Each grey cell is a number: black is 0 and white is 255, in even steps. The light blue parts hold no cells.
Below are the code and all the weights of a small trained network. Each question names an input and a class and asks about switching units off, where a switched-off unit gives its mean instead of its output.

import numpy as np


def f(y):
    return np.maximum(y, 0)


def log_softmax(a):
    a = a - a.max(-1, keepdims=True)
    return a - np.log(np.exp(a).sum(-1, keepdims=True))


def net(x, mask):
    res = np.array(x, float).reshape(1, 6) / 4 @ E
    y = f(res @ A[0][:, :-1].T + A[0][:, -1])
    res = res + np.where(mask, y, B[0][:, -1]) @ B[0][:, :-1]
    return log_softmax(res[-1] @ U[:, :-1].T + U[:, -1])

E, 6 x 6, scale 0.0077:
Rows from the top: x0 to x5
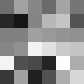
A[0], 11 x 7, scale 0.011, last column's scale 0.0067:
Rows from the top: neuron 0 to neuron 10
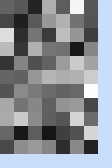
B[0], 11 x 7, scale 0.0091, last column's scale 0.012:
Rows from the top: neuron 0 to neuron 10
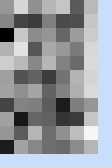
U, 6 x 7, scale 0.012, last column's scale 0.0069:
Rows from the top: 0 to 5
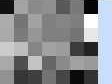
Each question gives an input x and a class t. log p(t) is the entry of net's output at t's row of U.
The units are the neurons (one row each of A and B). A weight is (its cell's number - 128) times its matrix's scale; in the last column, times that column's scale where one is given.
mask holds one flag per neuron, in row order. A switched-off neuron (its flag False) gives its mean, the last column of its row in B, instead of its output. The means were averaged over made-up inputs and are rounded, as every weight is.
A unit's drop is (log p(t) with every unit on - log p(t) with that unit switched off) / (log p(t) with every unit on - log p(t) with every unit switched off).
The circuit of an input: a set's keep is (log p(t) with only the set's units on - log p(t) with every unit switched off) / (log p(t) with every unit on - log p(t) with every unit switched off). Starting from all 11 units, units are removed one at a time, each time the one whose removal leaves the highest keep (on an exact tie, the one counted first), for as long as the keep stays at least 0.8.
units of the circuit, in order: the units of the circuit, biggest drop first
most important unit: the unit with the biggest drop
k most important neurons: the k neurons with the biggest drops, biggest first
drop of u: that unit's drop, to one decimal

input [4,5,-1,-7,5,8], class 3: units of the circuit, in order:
[neuron 4]
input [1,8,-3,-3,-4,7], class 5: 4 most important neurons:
[neuron 1; neuron 3; neuron 2; neuron 5]
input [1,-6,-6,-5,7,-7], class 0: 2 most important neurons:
[neuron 2; neuron 7]
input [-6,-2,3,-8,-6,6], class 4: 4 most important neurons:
[neuron 9; neuron 2; neuron 6; neuron 3]
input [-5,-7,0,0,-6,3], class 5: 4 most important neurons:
[neuron 8; neuron 2; neuron 9; neuron 3]
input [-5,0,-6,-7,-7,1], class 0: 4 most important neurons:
[neuron 10; neuron 5; neuron 8; neuron 4]
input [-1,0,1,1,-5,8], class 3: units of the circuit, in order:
[neuron 4; neuron 0]
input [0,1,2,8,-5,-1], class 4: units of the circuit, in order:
[neuron 5; neuron 3]
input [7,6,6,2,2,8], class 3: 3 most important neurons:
[neuron 4; neuron 0; neuron 9]
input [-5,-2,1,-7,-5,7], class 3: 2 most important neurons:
[neuron 0; neuron 4]
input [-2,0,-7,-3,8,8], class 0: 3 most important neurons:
[neuron 2; neuron 7; neuron 3]
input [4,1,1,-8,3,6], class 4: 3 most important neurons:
[neuron 9; neuron 3; neuron 6]
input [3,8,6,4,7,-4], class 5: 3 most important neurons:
[neuron 1; neuron 5; neuron 9]
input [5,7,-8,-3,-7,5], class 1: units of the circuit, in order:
[neuron 2; neuron 6]
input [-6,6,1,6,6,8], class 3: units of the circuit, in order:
[neuron 0]
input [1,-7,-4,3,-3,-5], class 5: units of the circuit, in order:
[neuron 8; neuron 9]
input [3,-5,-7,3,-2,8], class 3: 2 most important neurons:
[neuron 4; neuron 0]
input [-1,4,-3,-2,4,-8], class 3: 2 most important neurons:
[neuron 3; neuron 5]
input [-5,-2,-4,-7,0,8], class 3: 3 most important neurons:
[neuron 0; neuron 4; neuron 5]
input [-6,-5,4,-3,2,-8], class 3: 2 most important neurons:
[neuron 3; neuron 5]
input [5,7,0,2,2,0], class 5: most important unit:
neuron 1
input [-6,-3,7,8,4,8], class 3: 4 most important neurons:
[neuron 0; neuron 4; neuron 9; neuron 6]
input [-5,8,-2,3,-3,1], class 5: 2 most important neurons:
[neuron 1; neuron 9]
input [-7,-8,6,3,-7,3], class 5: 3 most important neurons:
[neuron 8; neuron 2; neuron 9]
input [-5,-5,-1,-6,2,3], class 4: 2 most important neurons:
[neuron 9; neuron 3]
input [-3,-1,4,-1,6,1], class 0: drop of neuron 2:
0.7
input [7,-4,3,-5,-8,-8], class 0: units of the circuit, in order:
[neuron 10]
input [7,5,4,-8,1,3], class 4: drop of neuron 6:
0.1
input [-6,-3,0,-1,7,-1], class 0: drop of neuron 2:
0.7
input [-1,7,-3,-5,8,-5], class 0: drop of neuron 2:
1.1
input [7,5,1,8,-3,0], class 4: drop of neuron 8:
0.0
